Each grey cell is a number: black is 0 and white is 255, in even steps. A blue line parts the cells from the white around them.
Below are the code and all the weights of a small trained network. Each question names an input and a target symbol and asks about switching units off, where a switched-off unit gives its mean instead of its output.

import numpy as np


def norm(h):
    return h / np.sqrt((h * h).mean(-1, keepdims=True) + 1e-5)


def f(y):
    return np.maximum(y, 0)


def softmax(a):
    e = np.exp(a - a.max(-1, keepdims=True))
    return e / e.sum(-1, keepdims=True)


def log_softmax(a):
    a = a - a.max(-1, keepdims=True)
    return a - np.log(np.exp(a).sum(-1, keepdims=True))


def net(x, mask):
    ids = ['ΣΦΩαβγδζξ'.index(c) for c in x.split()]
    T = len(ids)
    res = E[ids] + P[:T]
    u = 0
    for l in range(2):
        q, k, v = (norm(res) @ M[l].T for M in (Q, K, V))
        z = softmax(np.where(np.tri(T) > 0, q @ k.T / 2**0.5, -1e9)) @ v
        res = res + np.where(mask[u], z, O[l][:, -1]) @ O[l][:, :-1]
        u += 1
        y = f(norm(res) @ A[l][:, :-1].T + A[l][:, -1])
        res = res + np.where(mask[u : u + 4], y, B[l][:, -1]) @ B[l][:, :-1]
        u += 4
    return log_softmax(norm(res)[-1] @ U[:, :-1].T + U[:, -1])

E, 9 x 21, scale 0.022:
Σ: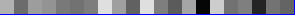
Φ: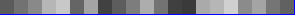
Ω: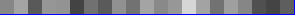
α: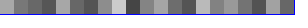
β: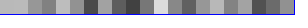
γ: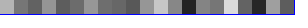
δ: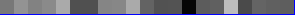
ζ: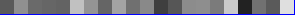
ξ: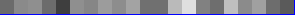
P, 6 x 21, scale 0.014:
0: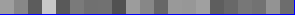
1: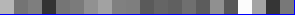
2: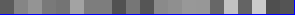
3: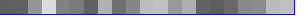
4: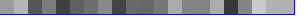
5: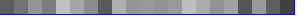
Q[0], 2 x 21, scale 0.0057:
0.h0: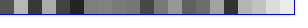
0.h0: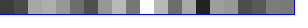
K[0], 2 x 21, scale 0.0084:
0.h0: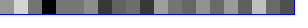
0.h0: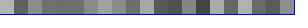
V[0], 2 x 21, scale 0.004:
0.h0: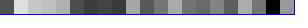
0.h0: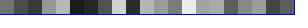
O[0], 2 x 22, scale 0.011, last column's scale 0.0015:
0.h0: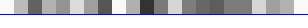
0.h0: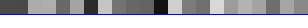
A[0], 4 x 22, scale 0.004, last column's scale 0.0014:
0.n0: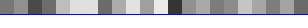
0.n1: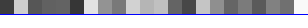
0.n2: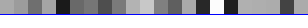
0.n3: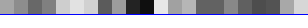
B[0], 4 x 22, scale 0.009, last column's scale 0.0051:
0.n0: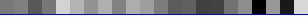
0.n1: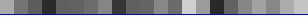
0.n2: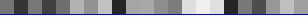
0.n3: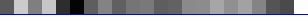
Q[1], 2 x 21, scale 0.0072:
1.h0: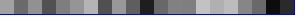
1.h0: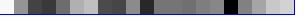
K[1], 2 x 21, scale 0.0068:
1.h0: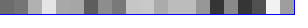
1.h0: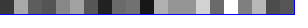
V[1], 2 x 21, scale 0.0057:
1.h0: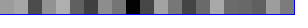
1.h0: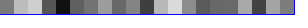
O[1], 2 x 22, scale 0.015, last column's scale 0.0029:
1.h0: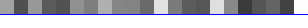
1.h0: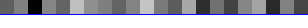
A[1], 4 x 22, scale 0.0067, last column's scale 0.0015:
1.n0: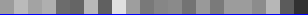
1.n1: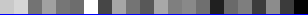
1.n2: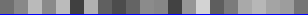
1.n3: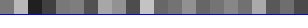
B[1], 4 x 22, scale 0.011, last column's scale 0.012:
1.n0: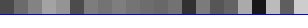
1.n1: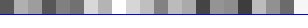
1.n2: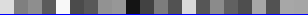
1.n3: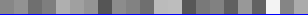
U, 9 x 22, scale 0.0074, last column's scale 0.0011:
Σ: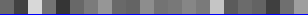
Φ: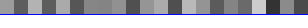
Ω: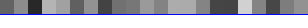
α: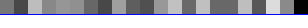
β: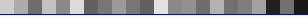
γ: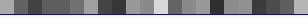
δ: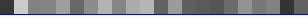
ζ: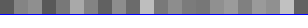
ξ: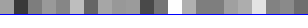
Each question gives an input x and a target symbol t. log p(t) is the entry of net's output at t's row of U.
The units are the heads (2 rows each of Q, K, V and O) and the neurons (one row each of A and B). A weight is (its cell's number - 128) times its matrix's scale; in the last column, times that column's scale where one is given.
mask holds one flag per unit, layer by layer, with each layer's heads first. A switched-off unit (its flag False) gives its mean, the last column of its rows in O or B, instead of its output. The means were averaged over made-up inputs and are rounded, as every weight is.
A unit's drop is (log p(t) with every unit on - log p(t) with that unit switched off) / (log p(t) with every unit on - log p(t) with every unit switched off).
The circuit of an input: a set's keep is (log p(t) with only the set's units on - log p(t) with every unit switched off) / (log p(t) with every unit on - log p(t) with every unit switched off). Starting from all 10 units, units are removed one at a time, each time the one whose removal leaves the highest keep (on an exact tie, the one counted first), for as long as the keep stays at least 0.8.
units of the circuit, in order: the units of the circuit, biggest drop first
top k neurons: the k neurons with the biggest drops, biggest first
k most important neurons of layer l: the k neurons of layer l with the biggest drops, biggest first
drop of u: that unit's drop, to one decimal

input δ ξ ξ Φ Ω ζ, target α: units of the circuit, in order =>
[1.h0]
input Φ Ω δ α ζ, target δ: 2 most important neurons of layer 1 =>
[1.n0; 1.n1]
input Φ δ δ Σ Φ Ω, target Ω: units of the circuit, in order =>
[1.h0; 1.n1; 0.h0; 0.n2]
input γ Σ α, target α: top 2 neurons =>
[1.n3; 1.n1]
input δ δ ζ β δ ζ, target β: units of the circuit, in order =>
[1.h0; 0.h0]
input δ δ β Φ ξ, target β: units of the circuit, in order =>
[1.h0; 0.h0]
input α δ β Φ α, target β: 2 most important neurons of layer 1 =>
[1.n0; 1.n1]
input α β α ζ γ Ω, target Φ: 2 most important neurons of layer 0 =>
[0.n0; 0.n1]
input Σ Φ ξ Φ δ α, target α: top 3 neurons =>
[1.n1; 1.n3; 0.n2]
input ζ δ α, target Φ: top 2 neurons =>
[1.n2; 0.n1]
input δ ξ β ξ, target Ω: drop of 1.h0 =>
1.0
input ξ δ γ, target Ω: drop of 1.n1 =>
0.0
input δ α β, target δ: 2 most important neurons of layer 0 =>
[0.n3; 0.n0]
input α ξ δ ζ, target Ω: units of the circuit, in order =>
[1.h0]
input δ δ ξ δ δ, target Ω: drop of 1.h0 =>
0.8
